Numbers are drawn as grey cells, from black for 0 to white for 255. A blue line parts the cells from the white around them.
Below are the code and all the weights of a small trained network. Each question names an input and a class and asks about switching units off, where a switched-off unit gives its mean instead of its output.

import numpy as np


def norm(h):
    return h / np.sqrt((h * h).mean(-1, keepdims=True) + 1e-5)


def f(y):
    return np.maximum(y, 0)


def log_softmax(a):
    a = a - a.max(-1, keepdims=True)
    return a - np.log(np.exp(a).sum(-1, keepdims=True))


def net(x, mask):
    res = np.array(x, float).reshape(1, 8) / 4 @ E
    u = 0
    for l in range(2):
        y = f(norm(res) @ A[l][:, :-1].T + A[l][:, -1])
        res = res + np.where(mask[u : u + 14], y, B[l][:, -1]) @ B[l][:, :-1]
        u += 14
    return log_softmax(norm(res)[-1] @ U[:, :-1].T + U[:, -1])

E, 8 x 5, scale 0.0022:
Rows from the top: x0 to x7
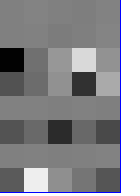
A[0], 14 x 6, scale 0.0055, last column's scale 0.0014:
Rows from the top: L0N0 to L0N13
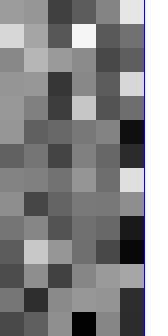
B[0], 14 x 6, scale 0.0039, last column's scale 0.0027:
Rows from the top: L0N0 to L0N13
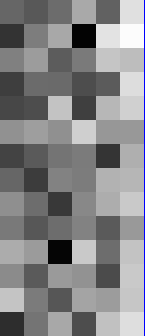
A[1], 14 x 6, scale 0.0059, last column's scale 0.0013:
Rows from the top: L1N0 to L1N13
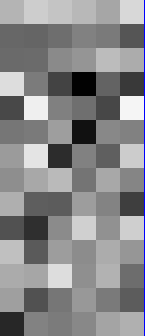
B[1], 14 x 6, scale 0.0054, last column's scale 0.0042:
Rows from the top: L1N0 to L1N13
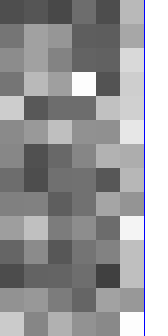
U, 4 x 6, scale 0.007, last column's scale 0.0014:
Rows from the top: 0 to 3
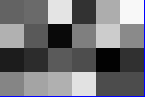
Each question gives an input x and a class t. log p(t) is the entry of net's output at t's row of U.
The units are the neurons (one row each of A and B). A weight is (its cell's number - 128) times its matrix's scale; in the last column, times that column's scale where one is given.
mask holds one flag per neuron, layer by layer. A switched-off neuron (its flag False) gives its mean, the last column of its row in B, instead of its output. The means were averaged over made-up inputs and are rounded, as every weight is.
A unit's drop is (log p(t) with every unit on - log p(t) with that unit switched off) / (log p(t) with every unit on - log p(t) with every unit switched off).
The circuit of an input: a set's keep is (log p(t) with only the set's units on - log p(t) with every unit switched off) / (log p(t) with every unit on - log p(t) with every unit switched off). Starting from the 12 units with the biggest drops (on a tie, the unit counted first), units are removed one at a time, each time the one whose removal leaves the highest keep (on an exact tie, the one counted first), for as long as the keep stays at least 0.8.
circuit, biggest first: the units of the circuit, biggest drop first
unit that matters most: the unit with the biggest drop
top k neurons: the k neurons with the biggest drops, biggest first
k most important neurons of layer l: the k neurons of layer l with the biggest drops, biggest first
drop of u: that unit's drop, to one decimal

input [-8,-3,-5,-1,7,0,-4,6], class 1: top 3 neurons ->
L1N6; L0N10; L1N4
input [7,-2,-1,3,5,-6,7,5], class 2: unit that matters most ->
L1N0
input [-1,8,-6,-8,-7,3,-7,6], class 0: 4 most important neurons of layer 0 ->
L0N1; L0N4; L0N3; L0N12
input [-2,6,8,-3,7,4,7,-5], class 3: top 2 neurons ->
L1N9; L1N4
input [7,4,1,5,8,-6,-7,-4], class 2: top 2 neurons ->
L0N1; L1N11
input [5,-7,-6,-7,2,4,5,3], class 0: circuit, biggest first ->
L0N1; L0N4
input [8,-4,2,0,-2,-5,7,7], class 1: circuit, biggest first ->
L0N10; L1N4
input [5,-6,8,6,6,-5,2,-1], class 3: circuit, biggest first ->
L0N1; L1N9
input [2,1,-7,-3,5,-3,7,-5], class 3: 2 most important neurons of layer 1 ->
L1N3; L1N4
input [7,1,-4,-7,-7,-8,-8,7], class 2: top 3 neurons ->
L1N0; L1N11; L1N7
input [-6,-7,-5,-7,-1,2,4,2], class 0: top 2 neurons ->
L0N1; L0N4
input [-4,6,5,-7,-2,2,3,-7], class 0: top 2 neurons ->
L0N1; L0N4
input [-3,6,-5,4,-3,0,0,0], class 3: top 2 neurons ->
L1N3; L0N1
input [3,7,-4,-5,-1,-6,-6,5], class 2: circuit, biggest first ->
L1N0
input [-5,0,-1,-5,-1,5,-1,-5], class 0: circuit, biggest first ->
L0N4; L0N1
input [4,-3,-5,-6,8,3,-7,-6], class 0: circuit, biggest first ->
L0N1; L0N4; L1N5
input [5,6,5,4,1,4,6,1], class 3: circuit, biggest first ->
L0N1; L1N13
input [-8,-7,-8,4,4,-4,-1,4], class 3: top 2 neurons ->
L1N3; L0N1
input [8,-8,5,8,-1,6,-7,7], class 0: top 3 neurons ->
L0N13; L1N4; L1N13
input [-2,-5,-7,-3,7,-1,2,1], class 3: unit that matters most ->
L1N3
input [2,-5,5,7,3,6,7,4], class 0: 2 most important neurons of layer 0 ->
L0N13; L0N0
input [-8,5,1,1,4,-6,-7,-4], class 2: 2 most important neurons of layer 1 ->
L1N11; L1N0
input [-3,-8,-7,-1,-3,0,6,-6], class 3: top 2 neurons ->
L1N3; L1N4
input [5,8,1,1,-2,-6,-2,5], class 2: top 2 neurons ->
L1N0; L1N11
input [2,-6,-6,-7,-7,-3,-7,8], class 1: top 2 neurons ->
L0N10; L1N4
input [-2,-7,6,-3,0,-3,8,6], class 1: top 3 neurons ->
L1N4; L0N10; L1N3
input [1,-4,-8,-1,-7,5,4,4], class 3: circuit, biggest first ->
L1N3
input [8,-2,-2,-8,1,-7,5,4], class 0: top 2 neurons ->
L0N1; L1N5
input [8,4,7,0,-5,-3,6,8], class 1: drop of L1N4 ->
0.4
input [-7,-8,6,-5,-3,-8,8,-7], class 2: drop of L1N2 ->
0.2
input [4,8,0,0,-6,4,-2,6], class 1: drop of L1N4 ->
0.2
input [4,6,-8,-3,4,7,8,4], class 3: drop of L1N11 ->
0.3
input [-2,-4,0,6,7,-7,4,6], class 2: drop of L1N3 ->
-0.1
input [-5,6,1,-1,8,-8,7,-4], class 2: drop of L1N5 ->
0.0
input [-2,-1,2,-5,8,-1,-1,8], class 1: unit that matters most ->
L0N10
